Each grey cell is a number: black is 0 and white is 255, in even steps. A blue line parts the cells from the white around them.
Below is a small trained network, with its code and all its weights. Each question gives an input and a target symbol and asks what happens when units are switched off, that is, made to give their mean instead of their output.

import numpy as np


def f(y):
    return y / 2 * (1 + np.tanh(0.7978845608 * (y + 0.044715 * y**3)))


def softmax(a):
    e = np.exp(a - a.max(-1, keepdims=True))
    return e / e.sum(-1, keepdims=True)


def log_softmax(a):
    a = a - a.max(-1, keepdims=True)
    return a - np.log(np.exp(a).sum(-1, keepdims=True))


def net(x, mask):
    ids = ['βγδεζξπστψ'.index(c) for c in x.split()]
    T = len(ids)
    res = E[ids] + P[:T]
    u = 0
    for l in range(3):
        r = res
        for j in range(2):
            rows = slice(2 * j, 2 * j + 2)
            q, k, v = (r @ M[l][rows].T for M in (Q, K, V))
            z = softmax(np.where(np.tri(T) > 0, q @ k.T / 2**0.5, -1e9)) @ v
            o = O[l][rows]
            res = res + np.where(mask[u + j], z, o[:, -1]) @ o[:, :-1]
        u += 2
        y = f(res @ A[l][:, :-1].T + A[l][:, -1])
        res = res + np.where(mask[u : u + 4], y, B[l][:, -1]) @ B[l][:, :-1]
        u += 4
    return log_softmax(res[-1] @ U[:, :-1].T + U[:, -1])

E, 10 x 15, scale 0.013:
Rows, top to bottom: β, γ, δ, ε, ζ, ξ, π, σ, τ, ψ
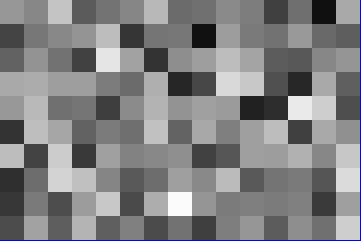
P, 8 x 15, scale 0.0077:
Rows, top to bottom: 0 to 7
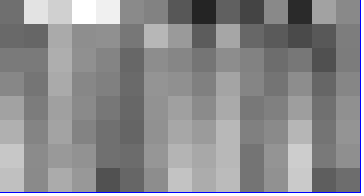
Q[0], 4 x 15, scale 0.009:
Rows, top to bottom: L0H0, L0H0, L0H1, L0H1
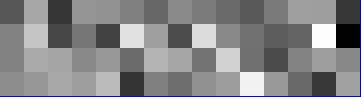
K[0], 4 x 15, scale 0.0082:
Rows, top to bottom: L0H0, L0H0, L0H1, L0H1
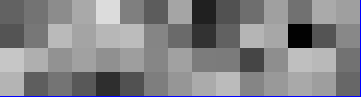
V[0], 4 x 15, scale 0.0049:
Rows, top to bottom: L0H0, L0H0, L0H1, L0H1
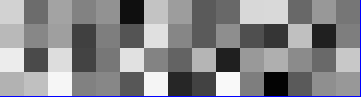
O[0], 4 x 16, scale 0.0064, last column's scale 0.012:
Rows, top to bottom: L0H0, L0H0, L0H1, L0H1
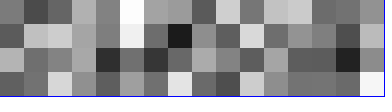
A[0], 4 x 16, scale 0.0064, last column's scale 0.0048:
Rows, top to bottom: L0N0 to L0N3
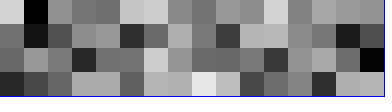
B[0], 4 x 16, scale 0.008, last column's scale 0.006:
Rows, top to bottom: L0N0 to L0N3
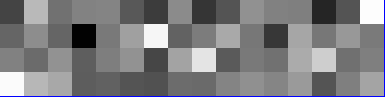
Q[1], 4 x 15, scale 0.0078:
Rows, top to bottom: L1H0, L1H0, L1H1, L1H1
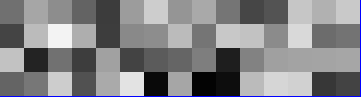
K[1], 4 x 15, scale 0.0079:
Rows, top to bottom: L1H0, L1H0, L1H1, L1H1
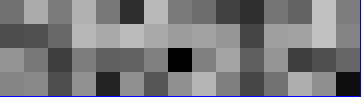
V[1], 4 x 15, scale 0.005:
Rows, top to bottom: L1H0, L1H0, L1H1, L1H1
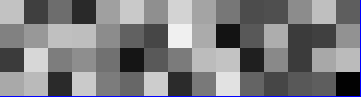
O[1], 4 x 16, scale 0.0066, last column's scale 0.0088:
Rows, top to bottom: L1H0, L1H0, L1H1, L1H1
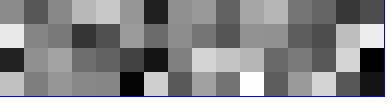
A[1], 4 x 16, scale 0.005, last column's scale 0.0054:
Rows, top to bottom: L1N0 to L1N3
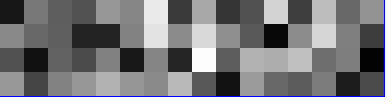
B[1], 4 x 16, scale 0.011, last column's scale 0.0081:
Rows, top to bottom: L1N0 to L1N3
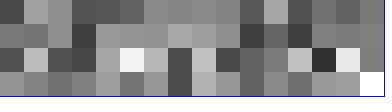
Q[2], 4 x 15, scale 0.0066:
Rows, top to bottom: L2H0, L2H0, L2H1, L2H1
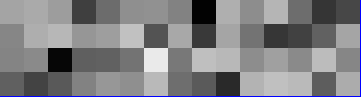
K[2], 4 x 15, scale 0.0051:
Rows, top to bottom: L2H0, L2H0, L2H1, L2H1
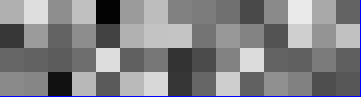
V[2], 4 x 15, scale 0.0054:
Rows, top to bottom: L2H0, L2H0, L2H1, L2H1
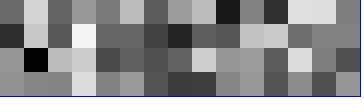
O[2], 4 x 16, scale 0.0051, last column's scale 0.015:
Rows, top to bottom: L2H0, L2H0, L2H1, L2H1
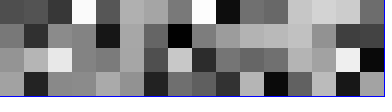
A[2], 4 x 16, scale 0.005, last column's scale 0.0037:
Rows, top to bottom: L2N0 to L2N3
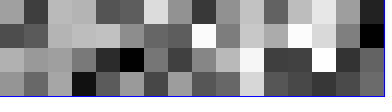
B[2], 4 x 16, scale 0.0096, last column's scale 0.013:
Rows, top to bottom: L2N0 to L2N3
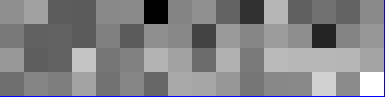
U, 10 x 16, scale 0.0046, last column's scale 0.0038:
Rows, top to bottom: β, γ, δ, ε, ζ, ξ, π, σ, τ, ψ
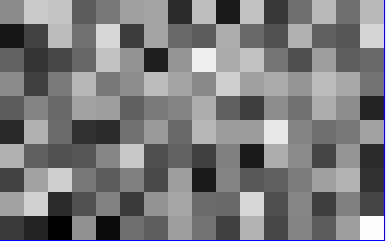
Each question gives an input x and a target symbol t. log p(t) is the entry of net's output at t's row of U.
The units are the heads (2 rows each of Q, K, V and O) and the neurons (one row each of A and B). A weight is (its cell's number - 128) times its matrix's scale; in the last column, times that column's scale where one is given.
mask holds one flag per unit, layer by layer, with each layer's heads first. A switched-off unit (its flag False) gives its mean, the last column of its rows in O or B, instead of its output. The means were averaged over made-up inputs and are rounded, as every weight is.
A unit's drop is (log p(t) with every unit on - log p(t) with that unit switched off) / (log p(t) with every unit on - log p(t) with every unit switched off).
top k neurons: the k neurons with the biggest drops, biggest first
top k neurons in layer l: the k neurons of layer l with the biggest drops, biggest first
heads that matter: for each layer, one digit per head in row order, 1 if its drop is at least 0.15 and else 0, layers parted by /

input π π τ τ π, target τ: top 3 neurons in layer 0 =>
[L0N0 L0N3 L0N1]
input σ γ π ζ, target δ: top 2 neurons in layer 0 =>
[L0N3 L0N2]
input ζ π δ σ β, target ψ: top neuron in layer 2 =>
[L2N1]
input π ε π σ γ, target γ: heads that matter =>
10 / 10 / 00
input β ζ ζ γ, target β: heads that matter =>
11 / 00 / 00
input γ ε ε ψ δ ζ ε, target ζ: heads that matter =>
11 / 10 / 10
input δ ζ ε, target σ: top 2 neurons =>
[L0N2 L0N3]
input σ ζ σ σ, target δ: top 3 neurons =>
[L0N3 L0N2 L2N3]
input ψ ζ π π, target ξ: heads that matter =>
11 / 11 / 01
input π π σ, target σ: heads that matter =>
00 / 00 / 11
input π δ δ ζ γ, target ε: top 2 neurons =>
[L2N2 L0N0]
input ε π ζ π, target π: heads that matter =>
01 / 11 / 01
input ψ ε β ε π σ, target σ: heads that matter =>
00 / 00 / 01
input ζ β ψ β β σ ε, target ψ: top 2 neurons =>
[L2N1 L0N2]
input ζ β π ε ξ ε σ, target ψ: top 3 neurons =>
[L0N2 L0N3 L1N3]
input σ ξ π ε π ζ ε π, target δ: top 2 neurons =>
[L0N3 L0N0]
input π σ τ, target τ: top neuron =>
[L0N3]
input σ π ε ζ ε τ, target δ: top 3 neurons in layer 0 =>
[L0N3 L0N2 L0N0]
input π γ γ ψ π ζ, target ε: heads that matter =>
11 / 11 / 00
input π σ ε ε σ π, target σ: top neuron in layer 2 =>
[L2N3]
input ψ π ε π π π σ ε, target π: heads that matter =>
10 / 01 / 00
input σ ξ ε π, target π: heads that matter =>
11 / 01 / 00
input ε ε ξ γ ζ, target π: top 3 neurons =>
[L0N2 L1N3 L2N3]
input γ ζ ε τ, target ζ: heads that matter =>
11 / 11 / 11
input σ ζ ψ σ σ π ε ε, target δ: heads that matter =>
11 / 11 / 00
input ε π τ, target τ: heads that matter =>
00 / 10 / 10
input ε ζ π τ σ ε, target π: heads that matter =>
01 / 11 / 00
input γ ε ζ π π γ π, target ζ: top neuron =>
[L0N2]
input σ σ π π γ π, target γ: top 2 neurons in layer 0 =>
[L0N0 L0N1]
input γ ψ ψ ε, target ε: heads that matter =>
00 / 01 / 01
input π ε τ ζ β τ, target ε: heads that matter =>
11 / 11 / 00
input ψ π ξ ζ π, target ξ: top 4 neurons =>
[L1N1 L0N2 L0N3 L0N0]
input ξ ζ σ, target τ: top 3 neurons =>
[L0N3 L1N1 L2N3]
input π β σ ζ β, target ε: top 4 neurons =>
[L2N2 L0N0 L1N2 L0N2]
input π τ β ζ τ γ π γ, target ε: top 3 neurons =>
[L2N2 L0N0 L1N2]
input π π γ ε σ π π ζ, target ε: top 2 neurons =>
[L2N2 L0N0]
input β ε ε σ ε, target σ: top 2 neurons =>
[L0N0 L1N3]
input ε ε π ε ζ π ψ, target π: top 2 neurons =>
[L0N2 L2N3]
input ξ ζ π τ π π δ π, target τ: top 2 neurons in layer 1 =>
[L1N1 L1N3]
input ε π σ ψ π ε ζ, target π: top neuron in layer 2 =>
[L2N3]
